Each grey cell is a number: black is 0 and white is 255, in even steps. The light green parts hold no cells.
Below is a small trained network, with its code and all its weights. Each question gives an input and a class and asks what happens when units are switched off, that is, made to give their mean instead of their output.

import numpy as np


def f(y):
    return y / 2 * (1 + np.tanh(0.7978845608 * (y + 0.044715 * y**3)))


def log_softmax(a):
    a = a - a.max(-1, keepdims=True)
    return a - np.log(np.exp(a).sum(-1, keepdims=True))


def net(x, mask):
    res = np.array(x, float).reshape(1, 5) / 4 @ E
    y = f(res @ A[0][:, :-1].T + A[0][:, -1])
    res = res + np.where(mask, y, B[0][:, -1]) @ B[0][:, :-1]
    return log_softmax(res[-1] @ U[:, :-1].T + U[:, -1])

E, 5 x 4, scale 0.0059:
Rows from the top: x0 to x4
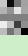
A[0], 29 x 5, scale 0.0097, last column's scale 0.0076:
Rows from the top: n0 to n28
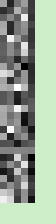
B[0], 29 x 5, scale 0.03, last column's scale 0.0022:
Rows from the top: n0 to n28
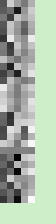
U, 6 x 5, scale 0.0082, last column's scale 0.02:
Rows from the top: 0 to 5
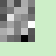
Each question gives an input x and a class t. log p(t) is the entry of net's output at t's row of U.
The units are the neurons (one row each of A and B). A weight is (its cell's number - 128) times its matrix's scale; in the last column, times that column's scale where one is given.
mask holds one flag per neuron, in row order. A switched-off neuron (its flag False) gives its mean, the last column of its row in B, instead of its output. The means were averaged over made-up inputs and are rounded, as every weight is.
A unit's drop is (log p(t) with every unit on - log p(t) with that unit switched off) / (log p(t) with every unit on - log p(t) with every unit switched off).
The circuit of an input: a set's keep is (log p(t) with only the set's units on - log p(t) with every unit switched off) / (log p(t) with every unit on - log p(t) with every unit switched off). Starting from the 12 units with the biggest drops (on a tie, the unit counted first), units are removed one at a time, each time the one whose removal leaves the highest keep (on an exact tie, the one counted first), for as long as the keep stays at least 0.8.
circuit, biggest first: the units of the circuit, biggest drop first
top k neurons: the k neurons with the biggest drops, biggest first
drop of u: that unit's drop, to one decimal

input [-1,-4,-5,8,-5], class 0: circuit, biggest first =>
[n28]
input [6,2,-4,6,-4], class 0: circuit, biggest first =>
[n28 n10]
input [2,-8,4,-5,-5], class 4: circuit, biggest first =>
[n20 n14]
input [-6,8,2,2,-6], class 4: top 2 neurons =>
[n12 n15]
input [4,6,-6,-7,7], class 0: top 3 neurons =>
[n22 n24 n1]
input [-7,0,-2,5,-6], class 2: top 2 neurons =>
[n18 n5]
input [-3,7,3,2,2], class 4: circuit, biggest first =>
[n12 n15]
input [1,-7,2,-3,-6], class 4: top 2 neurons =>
[n20 n14]
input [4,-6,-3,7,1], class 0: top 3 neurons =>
[n28 n10 n27]
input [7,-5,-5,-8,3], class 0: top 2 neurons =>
[n24 n22]
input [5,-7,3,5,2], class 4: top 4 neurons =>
[n20 n14 n13 n8]
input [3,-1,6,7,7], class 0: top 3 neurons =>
[n28 n10 n27]
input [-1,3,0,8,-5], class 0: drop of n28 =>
0.1
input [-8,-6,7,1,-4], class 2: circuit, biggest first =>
[n18]
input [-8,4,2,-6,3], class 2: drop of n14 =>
0.0
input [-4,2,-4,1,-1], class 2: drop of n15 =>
0.1
